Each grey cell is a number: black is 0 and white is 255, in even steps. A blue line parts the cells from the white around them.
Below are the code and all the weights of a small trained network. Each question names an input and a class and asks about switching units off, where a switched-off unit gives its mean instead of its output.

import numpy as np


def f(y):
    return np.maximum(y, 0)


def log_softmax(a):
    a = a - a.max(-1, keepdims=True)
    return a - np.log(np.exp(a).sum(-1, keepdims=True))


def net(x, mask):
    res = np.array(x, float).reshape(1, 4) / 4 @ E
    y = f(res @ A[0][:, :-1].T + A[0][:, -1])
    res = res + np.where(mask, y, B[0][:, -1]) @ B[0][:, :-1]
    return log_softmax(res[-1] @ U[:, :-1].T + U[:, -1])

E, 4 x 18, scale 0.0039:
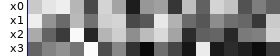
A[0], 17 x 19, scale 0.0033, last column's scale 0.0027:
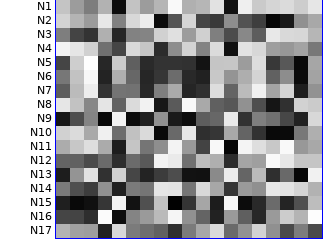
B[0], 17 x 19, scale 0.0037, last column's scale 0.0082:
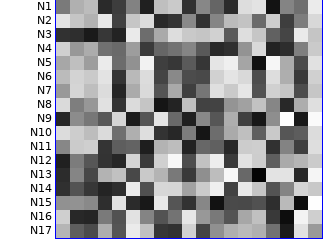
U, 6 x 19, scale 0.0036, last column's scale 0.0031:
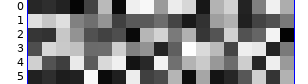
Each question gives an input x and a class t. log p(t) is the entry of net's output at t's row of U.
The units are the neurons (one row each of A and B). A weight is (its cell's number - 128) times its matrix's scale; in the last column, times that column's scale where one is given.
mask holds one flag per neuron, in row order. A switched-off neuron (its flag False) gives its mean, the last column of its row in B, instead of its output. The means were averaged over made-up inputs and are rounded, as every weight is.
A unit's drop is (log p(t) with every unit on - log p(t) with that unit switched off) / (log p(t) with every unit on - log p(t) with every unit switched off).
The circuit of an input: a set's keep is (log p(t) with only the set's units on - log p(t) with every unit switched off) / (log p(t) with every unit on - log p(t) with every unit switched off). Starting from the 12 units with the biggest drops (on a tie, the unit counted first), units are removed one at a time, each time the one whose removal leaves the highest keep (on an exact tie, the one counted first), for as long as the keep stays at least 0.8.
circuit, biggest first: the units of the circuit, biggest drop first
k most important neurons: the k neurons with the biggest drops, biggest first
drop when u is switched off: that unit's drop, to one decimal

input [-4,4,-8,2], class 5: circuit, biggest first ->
[N15, N9]
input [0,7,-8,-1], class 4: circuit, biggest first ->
[N17, N15]
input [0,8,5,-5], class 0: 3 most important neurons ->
[N1, N3, N14]
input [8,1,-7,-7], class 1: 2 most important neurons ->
[N4, N11]
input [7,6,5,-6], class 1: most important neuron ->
[N8]
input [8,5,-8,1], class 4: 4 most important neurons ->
[N17, N9, N15, N4]
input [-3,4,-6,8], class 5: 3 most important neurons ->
[N15, N9, N7]
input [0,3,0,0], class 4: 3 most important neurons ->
[N15, N11, N9]
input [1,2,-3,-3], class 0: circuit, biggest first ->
[N10, N2, N5]
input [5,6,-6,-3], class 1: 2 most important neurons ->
[N4, N11]
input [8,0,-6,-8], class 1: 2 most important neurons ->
[N4, N11]
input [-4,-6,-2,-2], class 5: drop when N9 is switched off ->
0.3
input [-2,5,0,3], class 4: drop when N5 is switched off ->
-0.1
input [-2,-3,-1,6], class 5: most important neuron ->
[N15]
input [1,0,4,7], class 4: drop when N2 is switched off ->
0.3
